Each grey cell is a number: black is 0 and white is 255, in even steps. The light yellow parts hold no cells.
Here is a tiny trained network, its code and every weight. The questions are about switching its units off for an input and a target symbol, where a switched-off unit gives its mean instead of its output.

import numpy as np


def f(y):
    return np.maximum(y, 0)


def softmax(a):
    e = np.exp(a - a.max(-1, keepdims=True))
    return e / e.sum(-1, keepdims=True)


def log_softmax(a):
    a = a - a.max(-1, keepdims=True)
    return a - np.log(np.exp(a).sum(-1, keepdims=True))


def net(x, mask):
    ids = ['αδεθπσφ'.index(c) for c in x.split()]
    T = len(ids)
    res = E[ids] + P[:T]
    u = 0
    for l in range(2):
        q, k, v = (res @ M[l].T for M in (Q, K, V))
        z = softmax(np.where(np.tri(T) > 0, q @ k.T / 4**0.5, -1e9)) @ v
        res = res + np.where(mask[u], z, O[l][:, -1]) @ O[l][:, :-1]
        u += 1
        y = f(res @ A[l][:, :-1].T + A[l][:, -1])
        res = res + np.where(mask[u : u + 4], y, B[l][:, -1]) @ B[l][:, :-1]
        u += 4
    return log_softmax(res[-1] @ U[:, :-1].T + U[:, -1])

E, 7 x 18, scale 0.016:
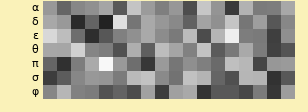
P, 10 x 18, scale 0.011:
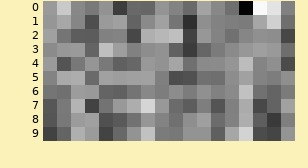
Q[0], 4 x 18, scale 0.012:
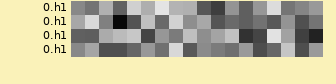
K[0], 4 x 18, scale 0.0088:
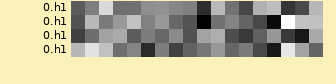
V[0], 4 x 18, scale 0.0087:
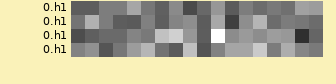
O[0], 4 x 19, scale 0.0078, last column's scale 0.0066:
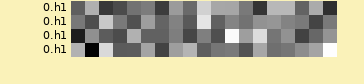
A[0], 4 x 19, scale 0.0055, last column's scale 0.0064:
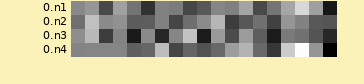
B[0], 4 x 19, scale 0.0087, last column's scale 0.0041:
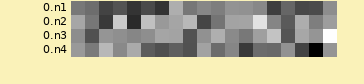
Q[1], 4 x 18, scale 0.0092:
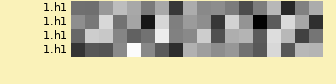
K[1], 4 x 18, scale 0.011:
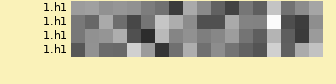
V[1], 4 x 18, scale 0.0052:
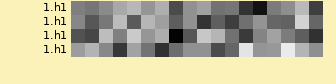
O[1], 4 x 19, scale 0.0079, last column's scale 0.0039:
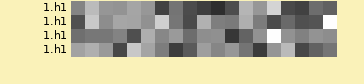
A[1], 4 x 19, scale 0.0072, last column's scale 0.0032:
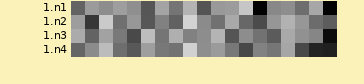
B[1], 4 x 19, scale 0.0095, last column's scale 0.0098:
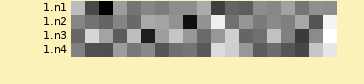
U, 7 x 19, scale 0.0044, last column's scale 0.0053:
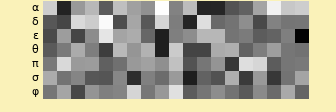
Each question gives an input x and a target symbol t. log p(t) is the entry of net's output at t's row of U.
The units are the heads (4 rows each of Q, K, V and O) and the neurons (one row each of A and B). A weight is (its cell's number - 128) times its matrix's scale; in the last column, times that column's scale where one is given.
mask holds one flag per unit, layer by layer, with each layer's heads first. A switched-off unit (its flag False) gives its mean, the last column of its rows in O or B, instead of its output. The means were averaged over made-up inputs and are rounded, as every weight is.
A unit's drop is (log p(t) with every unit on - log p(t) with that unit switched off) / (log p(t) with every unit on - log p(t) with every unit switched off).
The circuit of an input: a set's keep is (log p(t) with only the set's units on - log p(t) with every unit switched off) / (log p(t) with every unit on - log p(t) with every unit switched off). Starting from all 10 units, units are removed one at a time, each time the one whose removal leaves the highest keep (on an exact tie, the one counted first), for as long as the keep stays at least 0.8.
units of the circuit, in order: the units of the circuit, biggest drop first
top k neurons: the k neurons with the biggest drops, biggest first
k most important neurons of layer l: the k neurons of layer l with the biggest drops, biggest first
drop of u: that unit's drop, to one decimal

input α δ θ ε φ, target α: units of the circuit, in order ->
[0.h1]
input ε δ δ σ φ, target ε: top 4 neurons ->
[1.n4; 1.n2; 1.n3; 0.n3]
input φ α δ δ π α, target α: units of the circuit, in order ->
[0.h1; 1.n3]
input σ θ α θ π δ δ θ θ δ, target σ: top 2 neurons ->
[1.n3; 1.n2]
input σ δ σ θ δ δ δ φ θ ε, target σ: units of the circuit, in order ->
[1.h1; 0.h1; 1.n3; 1.n2]
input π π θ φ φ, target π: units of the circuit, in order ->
[0.h1; 1.n3]
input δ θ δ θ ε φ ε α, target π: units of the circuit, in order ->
[0.h1; 1.h1]
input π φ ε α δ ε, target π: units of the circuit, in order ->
[0.h1; 1.n3]
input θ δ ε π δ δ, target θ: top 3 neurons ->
[0.n4; 1.n3; 1.n4]
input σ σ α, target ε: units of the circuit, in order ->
[1.n2; 0.h1; 1.h1]
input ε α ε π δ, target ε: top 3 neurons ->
[1.n4; 1.n2; 1.n3]
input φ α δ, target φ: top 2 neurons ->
[0.n2; 0.n1]
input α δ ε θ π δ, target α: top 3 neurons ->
[0.n1; 1.n3; 0.n3]
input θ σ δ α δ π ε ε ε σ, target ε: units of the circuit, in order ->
[0.h1]
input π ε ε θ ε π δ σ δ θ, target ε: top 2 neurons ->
[1.n2; 0.n3]
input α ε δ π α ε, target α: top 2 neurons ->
[0.n1; 1.n3]
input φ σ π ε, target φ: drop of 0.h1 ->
0.6
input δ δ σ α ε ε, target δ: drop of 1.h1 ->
0.2
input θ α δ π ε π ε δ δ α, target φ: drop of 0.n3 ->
0.1
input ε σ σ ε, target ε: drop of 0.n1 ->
0.0
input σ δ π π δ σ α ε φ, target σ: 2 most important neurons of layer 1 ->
[1.n3; 1.n2]
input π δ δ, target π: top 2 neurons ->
[1.n3; 0.n3]
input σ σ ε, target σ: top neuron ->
[1.n3]
